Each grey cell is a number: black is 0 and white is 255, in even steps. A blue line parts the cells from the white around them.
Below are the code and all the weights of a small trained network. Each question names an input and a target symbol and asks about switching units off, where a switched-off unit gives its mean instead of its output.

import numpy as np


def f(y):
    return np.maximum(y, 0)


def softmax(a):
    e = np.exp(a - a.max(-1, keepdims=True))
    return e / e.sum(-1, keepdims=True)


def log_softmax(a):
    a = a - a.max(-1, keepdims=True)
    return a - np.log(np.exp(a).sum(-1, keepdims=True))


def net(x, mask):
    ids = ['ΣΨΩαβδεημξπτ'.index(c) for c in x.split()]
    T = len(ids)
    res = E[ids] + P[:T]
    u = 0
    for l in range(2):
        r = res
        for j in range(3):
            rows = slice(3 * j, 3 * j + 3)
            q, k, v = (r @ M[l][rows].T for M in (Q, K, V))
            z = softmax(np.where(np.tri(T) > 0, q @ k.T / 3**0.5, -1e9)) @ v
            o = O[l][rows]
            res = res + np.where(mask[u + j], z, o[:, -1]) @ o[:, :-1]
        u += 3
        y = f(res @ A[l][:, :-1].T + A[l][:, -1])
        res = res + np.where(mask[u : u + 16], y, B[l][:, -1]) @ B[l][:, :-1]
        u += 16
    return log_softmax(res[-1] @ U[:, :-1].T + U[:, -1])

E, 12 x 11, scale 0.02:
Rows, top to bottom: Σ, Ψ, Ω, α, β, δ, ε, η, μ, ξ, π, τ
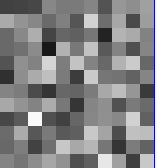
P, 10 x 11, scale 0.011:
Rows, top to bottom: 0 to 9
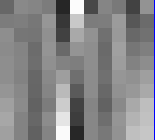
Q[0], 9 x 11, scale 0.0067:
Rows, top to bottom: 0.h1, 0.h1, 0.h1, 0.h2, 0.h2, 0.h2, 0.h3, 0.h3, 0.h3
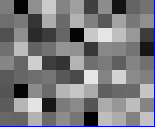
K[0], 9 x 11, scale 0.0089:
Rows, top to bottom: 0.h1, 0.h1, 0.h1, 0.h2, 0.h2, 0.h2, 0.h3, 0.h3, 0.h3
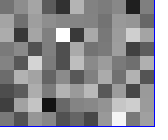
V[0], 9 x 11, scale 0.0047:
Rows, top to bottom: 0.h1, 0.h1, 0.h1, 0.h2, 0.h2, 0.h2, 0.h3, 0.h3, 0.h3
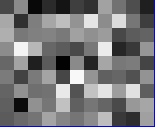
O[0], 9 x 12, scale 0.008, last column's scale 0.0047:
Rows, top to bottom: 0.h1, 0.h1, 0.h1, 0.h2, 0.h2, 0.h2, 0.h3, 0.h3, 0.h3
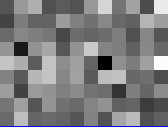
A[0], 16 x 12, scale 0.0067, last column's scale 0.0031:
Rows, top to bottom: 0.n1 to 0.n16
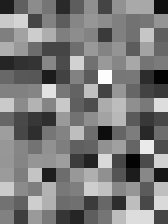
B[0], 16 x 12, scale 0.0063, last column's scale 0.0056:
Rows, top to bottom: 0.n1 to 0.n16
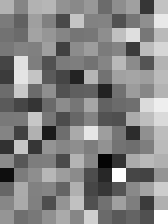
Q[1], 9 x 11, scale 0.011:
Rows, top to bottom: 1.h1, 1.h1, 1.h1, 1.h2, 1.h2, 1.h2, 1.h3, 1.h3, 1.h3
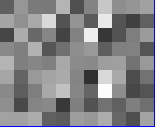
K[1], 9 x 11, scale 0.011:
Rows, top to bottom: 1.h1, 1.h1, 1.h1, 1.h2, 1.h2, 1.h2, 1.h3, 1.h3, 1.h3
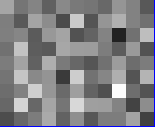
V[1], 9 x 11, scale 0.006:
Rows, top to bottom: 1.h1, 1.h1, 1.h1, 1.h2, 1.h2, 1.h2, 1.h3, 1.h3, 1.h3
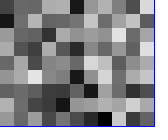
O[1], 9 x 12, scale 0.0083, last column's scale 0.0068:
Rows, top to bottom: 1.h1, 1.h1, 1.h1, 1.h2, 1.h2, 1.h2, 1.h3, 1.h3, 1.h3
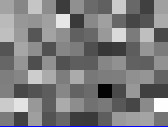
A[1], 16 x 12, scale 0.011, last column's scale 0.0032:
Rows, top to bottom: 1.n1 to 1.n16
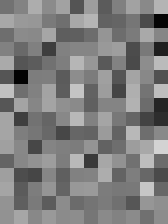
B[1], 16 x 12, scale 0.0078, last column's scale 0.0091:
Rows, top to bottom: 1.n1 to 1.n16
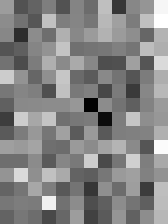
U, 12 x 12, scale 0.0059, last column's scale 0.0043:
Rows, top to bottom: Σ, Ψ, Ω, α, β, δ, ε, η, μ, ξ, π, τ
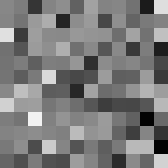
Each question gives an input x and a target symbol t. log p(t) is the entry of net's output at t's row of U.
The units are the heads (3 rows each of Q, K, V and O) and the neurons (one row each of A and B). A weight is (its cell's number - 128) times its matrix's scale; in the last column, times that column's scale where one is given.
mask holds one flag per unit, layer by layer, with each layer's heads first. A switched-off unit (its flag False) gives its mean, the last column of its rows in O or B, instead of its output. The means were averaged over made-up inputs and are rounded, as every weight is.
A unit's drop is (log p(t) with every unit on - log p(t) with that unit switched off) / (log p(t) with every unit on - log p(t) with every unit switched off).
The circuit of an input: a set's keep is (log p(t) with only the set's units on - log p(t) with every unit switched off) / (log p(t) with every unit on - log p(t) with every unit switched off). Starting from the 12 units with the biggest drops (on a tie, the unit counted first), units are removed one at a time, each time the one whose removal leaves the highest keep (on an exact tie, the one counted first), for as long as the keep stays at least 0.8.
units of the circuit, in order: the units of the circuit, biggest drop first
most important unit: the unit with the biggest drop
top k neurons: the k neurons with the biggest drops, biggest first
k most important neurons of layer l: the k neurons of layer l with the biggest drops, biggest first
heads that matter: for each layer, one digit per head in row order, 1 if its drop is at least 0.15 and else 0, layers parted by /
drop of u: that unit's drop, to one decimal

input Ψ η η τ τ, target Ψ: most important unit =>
1.h1
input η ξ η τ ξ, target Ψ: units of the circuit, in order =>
1.h1; 0.n8; 0.n11
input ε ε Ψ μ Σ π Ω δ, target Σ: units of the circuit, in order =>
0.h3; 1.h2
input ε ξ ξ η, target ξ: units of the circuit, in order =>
1.h3; 1.n2
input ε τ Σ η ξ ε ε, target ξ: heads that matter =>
010 / 001
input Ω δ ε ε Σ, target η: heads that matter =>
000 / 101
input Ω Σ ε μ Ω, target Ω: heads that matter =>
000 / 010
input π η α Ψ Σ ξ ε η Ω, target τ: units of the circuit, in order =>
1.h1; 1.n1
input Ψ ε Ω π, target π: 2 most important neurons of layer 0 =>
0.n10; 0.n6
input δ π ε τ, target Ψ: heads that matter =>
001 / 100
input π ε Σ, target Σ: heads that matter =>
000 / 010
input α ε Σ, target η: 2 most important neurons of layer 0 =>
0.n13; 0.n1
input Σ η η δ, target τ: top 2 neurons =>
0.n7; 1.n1
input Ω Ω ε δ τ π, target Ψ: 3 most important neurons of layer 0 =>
0.n8; 0.n10; 0.n11
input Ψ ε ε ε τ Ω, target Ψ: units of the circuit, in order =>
1.h1
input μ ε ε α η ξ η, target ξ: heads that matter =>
000 / 001
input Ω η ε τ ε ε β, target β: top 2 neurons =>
1.n8; 1.n16
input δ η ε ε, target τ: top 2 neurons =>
0.n7; 0.n14
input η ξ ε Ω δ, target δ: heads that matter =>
000 / 100
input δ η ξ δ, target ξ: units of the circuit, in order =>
1.h3
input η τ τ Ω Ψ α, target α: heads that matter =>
100 / 000
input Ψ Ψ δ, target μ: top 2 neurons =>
0.n13; 1.n3
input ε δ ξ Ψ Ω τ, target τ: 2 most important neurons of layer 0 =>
0.n12; 0.n6
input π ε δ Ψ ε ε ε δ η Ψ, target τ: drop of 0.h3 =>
0.2
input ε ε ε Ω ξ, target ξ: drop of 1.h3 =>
0.7
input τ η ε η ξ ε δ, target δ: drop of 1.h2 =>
0.1
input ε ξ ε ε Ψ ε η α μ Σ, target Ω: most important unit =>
1.h2
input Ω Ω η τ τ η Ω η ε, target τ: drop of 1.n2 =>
0.1
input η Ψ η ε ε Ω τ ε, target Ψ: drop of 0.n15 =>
0.0
